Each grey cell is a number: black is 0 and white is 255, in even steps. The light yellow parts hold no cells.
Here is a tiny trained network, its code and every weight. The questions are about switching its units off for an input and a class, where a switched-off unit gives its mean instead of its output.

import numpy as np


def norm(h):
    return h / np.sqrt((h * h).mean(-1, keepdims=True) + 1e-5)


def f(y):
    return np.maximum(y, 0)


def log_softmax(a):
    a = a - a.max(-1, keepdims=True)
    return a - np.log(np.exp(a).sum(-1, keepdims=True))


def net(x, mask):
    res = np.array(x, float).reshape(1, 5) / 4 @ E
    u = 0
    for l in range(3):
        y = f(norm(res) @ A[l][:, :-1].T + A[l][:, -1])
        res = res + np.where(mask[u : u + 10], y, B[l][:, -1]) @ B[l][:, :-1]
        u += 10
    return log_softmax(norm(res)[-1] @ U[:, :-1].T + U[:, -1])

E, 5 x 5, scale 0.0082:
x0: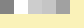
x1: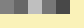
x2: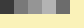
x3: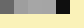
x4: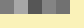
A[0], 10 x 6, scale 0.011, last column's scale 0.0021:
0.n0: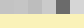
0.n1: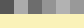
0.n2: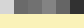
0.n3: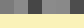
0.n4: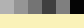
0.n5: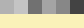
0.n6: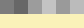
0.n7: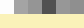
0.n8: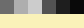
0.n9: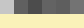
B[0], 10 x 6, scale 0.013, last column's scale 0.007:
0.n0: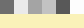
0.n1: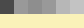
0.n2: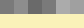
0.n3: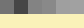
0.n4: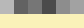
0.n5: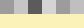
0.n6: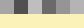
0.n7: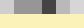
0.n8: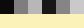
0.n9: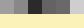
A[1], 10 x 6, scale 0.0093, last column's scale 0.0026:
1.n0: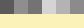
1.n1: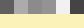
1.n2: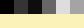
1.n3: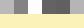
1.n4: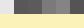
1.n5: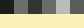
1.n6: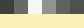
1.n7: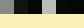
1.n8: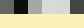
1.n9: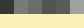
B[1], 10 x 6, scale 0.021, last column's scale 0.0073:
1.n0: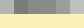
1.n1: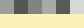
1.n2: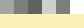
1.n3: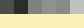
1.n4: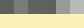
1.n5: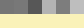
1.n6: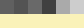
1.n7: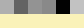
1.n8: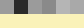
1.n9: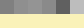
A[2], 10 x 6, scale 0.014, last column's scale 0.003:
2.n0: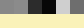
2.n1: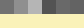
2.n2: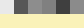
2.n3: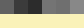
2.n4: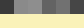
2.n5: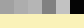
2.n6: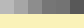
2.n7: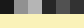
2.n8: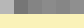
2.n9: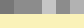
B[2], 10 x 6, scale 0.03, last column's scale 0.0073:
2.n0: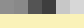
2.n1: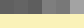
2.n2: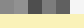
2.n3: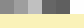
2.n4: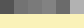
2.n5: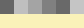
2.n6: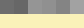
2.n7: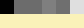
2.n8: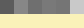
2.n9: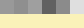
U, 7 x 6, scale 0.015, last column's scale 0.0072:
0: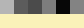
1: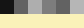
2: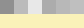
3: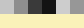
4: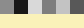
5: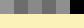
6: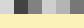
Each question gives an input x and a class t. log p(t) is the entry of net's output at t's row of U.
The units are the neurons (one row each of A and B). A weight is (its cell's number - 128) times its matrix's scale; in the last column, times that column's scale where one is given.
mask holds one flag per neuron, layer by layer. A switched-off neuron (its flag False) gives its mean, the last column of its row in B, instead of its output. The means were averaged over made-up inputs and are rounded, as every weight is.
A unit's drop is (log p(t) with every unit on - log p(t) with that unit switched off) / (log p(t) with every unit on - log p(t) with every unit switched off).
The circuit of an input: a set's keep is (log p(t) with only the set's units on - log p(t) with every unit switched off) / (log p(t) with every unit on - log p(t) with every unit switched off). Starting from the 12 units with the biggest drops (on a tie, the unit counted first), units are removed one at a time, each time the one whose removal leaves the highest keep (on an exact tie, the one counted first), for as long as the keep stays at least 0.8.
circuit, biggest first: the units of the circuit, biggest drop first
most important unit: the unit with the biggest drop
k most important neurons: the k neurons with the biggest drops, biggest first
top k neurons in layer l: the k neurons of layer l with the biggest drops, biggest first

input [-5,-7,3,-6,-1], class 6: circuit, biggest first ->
1.n2
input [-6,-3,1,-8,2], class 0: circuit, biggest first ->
1.n2, 2.n3
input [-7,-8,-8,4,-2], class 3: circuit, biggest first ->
2.n0, 1.n1
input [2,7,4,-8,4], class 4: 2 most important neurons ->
0.n6, 0.n9
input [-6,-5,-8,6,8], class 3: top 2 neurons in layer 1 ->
1.n4, 1.n1
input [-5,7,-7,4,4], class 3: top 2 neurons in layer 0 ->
0.n9, 0.n0
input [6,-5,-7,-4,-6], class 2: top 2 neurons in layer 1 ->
1.n6, 1.n1
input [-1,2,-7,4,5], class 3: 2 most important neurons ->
2.n0, 0.n9
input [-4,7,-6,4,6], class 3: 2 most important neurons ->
0.n9, 0.n0
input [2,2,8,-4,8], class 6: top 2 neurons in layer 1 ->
1.n1, 1.n8
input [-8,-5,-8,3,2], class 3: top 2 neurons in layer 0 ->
0.n4, 0.n2
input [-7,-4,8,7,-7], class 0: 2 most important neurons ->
0.n0, 1.n7
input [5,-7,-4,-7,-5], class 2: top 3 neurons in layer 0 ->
0.n1, 0.n9, 0.n5
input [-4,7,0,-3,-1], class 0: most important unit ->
0.n7
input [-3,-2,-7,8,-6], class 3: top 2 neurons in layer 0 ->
0.n9, 0.n0
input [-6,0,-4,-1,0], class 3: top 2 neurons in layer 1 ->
1.n4, 1.n1
